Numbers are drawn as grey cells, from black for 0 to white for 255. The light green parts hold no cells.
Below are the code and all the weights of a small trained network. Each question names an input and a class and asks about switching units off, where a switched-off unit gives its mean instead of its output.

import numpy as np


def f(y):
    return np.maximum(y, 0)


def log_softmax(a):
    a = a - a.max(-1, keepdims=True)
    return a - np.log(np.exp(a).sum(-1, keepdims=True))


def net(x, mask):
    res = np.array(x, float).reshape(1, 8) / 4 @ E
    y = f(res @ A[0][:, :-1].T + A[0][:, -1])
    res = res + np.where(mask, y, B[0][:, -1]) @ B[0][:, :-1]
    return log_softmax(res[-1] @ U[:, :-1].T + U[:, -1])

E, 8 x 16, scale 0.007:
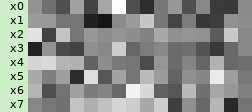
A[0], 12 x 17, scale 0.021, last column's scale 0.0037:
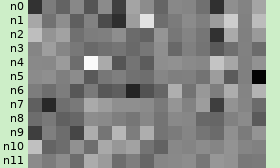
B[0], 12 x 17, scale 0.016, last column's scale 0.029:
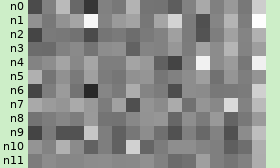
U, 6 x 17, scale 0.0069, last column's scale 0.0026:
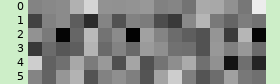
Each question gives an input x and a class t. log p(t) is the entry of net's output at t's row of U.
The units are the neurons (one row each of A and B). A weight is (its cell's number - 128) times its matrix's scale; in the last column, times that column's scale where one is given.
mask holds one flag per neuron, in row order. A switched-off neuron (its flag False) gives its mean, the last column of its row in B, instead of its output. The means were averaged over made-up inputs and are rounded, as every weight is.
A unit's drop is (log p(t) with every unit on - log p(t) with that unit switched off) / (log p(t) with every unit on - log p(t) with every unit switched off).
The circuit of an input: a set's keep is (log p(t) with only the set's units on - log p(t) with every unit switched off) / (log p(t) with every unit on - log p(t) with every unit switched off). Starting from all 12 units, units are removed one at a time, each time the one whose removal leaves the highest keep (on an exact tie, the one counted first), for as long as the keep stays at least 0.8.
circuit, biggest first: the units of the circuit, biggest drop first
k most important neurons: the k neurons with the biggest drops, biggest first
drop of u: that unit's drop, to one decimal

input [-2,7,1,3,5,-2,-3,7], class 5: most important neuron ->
(n4)
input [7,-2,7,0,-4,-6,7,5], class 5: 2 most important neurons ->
(n4; n7)
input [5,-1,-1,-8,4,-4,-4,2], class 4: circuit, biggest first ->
(n1; n0; n4; n6)
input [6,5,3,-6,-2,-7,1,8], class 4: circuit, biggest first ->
(n1; n10; n6; n4)
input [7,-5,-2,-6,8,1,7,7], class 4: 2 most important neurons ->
(n10; n1)
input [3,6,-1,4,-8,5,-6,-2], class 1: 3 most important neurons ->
(n1; n6; n0)
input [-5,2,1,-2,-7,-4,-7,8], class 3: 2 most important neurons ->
(n4; n6)
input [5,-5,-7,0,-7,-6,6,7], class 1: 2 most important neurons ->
(n1; n0)
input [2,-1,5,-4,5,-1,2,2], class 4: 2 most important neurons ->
(n0; n6)
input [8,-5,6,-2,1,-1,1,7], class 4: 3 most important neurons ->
(n10; n1; n4)
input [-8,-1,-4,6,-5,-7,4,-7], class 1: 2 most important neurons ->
(n0; n6)
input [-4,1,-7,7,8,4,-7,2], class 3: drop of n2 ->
-0.1
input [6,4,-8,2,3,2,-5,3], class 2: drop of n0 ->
0.3
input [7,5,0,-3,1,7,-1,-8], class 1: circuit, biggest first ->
(n6)
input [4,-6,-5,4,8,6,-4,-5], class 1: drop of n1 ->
0.1
